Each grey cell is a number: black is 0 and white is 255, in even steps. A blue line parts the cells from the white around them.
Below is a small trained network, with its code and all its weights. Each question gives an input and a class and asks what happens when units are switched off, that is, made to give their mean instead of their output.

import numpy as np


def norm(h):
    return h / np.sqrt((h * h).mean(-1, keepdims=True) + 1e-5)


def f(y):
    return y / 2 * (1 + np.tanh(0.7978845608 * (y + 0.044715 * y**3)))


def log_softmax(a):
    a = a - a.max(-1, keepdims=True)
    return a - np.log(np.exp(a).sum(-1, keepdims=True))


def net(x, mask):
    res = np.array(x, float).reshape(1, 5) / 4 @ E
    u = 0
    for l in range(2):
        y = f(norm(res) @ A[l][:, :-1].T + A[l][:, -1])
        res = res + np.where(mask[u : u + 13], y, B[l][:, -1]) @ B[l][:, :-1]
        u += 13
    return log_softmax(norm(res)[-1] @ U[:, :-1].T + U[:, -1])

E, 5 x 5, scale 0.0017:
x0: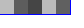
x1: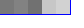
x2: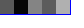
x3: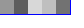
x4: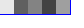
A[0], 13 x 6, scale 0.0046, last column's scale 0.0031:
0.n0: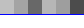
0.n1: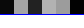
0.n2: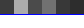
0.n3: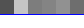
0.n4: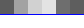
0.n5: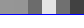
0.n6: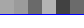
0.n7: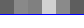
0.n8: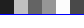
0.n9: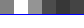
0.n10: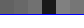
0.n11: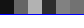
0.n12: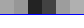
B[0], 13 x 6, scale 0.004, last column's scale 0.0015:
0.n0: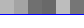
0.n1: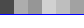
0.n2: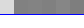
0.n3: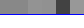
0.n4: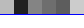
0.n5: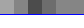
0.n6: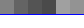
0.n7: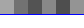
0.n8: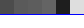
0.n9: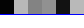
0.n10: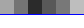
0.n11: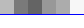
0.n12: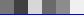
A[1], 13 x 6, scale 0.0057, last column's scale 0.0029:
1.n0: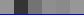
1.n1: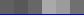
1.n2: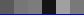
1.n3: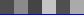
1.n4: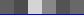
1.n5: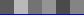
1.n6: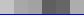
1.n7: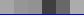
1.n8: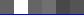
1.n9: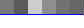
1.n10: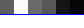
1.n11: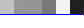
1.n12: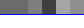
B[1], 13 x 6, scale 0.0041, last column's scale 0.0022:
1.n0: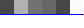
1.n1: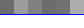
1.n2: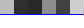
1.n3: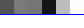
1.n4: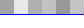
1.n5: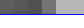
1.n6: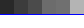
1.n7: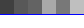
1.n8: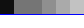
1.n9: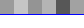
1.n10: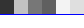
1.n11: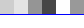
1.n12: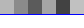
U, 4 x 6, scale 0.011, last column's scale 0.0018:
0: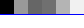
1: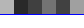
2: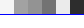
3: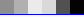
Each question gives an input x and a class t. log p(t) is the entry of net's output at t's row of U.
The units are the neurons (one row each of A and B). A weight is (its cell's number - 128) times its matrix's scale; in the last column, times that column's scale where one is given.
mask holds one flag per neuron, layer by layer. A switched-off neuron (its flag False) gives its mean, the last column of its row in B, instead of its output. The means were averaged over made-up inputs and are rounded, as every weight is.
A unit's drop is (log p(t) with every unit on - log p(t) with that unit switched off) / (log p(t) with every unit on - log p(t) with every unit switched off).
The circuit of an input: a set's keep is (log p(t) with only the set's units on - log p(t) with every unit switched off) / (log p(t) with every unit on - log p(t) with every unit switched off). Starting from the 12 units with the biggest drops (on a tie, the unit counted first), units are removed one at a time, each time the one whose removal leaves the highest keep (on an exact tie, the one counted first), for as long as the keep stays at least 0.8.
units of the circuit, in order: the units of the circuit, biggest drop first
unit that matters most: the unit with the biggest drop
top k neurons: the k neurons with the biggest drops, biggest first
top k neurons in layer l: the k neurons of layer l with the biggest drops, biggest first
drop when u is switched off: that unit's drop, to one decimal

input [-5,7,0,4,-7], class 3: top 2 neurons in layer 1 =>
[1.n4 1.n10]
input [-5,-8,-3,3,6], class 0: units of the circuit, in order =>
[0.n9 1.n10]
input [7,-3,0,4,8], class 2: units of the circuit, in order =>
[0.n8 1.n2]
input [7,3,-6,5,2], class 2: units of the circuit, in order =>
[0.n0]
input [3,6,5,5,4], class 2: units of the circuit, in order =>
[1.n11 0.n8]
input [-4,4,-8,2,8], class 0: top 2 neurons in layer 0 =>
[0.n9 0.n11]
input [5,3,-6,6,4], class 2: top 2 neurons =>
[1.n11 0.n8]
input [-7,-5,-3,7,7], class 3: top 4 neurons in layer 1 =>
[1.n3 1.n4 1.n9 1.n0]
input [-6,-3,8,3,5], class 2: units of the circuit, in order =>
[0.n8 0.n11]
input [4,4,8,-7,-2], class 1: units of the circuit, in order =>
[1.n10 1.n8]
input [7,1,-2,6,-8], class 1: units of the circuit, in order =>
[0.n4 0.n5]
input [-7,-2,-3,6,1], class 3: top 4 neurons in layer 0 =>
[0.n4 0.n8 0.n10 0.n5]
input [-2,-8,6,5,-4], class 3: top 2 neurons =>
[1.n4 0.n6]
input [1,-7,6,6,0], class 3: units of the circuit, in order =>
[1.n4]
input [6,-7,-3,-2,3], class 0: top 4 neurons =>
[0.n9 0.n4 1.n10 0.n11]
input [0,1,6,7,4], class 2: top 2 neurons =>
[0.n8 0.n9]
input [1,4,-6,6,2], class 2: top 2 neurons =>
[0.n8 0.n0]
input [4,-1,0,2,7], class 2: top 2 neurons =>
[1.n11 0.n8]
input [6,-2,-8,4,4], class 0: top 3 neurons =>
[0.n9 0.n11 1.n2]
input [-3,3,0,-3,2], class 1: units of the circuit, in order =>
[1.n2]
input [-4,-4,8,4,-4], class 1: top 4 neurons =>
[0.n10 0.n1 0.n12 0.n9]
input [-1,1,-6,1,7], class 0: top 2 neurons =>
[0.n9 1.n6]
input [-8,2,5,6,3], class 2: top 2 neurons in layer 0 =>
[0.n9 0.n11]
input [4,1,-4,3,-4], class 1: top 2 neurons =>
[0.n4 1.n10]
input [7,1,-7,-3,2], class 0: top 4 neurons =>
[0.n9 0.n11 0.n4 1.n6]
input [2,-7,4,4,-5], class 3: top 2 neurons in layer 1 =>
[1.n4 1.n2]
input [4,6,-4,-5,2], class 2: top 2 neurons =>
[1.n11 0.n12]
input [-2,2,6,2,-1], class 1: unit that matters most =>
0.n1
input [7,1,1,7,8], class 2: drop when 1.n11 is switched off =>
0.5
